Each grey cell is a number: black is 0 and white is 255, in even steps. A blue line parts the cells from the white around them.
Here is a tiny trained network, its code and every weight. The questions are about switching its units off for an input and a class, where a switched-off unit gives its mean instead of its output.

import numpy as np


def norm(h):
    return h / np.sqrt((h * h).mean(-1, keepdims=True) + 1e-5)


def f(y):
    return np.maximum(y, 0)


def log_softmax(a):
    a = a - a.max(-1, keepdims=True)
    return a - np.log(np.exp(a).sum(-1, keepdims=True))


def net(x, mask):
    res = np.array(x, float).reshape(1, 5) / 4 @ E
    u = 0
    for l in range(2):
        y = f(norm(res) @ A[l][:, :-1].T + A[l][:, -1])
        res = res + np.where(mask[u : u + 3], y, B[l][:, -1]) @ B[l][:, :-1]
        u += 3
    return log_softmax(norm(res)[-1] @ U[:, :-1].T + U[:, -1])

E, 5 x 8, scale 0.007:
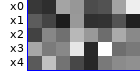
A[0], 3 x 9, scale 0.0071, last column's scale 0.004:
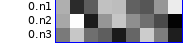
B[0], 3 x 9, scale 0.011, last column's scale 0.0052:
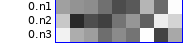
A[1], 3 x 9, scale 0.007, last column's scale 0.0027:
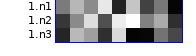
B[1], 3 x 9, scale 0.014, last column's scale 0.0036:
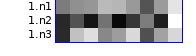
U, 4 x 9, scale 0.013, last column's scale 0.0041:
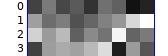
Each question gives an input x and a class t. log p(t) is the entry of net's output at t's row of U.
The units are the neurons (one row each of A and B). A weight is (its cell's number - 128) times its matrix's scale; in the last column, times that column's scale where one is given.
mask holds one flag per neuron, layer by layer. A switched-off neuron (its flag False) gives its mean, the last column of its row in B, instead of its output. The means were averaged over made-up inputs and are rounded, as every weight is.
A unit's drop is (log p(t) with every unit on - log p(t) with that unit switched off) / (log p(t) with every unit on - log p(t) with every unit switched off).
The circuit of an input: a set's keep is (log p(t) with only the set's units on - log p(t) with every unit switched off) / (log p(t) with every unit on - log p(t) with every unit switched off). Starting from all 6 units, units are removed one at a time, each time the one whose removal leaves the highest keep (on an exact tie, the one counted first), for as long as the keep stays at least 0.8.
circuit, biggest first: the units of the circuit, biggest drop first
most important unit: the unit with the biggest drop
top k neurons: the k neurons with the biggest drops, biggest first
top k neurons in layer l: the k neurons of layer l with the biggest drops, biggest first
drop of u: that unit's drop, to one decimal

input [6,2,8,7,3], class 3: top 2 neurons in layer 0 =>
(0.n2, 0.n1)
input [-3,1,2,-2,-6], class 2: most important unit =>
0.n1
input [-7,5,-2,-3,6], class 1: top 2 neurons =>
(0.n2, 1.n2)
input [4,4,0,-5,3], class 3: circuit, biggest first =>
(1.n3, 1.n2)
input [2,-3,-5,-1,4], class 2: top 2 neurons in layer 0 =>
(0.n3, 0.n2)
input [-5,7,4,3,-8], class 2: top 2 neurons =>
(1.n2, 0.n1)
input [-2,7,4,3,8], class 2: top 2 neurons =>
(0.n3, 1.n2)
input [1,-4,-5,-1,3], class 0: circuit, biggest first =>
(0.n1, 1.n2)
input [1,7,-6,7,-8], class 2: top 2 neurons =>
(0.n1, 1.n2)
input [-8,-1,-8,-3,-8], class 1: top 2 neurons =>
(0.n2, 0.n3)
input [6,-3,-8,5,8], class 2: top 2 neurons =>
(0.n3, 0.n2)
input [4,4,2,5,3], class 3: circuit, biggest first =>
(1.n1, 1.n2)
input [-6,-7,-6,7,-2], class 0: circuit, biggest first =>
(1.n2, 0.n1)
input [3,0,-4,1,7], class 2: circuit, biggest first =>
(0.n3)
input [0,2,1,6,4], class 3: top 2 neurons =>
(1.n1, 0.n1)
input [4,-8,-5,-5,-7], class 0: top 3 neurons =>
(1.n2, 0.n2, 0.n3)
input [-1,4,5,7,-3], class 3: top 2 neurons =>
(1.n1, 1.n2)
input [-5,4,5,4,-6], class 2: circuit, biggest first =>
(1.n2, 0.n1)
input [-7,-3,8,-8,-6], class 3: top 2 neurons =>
(1.n3, 0.n3)
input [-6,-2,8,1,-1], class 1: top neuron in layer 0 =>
(0.n2)
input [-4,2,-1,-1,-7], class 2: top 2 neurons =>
(0.n1, 1.n2)
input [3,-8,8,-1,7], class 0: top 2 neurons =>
(1.n2, 0.n1)
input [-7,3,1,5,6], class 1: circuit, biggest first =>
(0.n2, 1.n2)
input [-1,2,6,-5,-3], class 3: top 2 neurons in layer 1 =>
(1.n3, 1.n2)
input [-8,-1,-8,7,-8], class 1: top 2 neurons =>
(0.n2, 1.n3)
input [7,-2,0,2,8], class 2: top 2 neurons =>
(0.n3, 0.n2)
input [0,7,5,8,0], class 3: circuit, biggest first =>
(1.n1)
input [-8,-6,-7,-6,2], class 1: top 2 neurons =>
(0.n2, 1.n1)
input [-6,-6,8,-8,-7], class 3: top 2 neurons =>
(1.n3, 0.n3)
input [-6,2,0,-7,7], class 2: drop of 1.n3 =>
-0.1
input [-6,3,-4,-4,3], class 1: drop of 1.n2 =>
0.2
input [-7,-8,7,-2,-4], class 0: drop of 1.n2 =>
1.0
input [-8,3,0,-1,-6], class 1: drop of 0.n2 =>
0.7
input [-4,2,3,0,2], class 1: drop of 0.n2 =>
0.5
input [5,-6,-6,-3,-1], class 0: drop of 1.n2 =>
0.8
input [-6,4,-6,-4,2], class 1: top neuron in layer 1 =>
(1.n2)
